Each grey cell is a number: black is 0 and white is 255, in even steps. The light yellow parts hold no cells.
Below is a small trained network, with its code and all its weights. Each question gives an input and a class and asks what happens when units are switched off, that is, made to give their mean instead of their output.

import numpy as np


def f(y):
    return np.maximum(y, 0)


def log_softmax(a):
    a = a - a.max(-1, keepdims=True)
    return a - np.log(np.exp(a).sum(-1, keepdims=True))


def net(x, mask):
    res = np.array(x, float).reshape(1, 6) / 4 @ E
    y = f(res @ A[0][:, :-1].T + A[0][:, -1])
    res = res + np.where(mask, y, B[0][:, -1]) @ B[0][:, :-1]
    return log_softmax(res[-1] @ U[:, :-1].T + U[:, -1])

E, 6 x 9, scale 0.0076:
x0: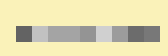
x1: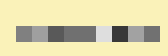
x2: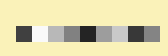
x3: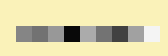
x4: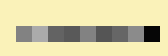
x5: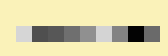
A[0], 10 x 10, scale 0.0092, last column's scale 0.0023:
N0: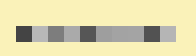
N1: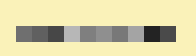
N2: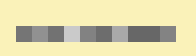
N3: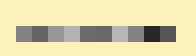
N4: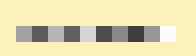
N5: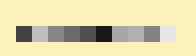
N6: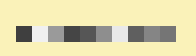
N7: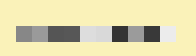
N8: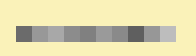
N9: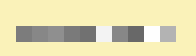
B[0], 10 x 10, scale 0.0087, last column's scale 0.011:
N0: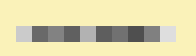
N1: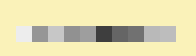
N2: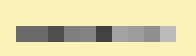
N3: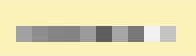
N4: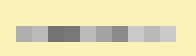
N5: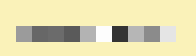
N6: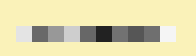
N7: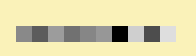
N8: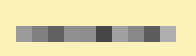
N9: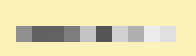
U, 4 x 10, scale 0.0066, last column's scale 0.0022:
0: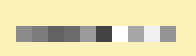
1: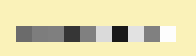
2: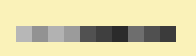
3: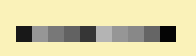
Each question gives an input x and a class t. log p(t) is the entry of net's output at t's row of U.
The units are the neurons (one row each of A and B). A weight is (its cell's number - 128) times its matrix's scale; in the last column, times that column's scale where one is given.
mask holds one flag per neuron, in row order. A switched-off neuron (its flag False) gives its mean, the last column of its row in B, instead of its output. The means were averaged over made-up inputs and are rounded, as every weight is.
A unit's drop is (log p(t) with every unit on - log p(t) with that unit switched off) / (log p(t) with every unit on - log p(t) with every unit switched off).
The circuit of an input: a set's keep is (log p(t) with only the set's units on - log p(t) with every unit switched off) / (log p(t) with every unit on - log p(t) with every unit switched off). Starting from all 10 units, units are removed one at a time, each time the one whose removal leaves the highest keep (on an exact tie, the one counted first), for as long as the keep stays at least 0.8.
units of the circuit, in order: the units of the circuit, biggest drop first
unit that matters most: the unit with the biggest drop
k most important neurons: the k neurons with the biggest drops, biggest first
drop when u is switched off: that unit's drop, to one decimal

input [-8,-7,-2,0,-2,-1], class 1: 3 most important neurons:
N9, N6, N5
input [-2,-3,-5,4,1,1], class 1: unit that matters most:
N9
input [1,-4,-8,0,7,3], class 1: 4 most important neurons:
N6, N7, N4, N0
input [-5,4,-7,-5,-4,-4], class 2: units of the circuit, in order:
N1, N9
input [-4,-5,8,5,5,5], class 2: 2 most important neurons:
N6, N9
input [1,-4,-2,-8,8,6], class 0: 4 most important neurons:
N3, N2, N6, N5
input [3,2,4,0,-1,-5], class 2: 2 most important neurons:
N6, N3
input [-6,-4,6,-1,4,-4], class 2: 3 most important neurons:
N6, N9, N4
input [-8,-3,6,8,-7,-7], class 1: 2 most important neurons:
N5, N3
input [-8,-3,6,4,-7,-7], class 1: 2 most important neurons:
N5, N3
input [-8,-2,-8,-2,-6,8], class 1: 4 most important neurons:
N9, N6, N3, N2
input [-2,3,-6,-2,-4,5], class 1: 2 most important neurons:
N6, N7
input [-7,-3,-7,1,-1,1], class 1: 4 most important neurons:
N9, N6, N3, N2
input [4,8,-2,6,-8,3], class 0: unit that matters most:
N9
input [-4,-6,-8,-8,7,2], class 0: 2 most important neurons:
N3, N6
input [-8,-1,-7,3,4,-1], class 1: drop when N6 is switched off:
0.2
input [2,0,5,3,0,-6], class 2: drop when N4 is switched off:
0.1
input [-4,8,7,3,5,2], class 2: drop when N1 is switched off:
-0.1
